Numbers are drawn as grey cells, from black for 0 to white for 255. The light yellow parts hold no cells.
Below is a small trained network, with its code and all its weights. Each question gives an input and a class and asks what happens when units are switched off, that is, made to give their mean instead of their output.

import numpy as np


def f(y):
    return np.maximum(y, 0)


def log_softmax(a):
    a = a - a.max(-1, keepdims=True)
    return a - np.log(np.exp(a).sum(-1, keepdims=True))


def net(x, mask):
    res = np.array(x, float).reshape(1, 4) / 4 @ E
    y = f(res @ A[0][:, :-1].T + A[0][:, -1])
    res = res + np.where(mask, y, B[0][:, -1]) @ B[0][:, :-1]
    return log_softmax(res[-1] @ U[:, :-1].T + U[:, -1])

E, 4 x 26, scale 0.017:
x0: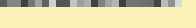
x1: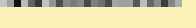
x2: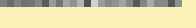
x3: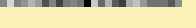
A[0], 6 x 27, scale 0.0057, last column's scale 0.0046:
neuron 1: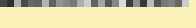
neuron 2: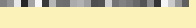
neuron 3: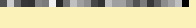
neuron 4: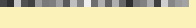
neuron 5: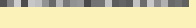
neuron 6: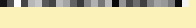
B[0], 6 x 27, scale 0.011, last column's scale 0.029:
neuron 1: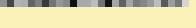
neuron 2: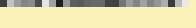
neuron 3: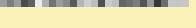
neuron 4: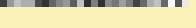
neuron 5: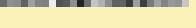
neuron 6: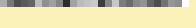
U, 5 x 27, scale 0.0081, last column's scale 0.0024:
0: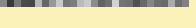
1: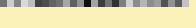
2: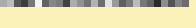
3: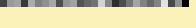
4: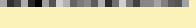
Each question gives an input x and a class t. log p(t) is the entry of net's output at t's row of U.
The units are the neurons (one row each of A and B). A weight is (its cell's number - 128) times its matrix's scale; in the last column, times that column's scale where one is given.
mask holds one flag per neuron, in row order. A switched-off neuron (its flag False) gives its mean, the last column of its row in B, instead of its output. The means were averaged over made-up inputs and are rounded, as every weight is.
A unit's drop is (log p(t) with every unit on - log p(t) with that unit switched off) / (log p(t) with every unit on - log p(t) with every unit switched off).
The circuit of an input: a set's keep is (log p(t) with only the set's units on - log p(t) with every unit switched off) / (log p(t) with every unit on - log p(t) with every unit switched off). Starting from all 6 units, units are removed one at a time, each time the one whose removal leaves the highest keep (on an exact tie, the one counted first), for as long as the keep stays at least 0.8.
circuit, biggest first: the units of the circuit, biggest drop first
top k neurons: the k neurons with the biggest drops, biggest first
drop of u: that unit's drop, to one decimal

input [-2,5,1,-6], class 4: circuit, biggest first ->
[neuron 6]
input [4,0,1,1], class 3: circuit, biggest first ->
[neuron 6; neuron 1]
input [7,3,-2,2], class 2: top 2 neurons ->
[neuron 3; neuron 1]
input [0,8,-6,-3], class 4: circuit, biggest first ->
[neuron 6; neuron 4]
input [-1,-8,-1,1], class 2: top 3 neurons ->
[neuron 6; neuron 5; neuron 2]
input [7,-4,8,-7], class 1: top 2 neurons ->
[neuron 4; neuron 2]
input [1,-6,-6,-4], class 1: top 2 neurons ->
[neuron 4; neuron 2]
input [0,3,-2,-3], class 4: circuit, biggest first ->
[neuron 6; neuron 4]
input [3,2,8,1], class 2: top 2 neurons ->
[neuron 1; neuron 4]
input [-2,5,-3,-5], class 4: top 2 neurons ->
[neuron 6; neuron 3]
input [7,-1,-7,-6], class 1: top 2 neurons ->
[neuron 4; neuron 2]
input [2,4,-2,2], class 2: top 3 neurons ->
[neuron 4; neuron 1; neuron 2]
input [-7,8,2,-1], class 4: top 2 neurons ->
[neuron 4; neuron 2]
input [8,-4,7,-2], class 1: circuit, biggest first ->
[neuron 4]
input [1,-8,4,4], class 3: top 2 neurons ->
[neuron 2; neuron 5]
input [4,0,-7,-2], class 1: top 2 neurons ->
[neuron 6; neuron 4]
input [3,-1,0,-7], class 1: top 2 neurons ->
[neuron 4; neuron 6]
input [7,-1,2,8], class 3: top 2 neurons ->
[neuron 2; neuron 6]
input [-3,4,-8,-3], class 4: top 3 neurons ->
[neuron 6; neuron 4; neuron 3]
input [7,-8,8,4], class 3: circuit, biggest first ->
[neuron 2]
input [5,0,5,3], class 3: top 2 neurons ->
[neuron 6; neuron 2]
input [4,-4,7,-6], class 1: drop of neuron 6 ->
0.0
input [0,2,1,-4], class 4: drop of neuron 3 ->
0.5
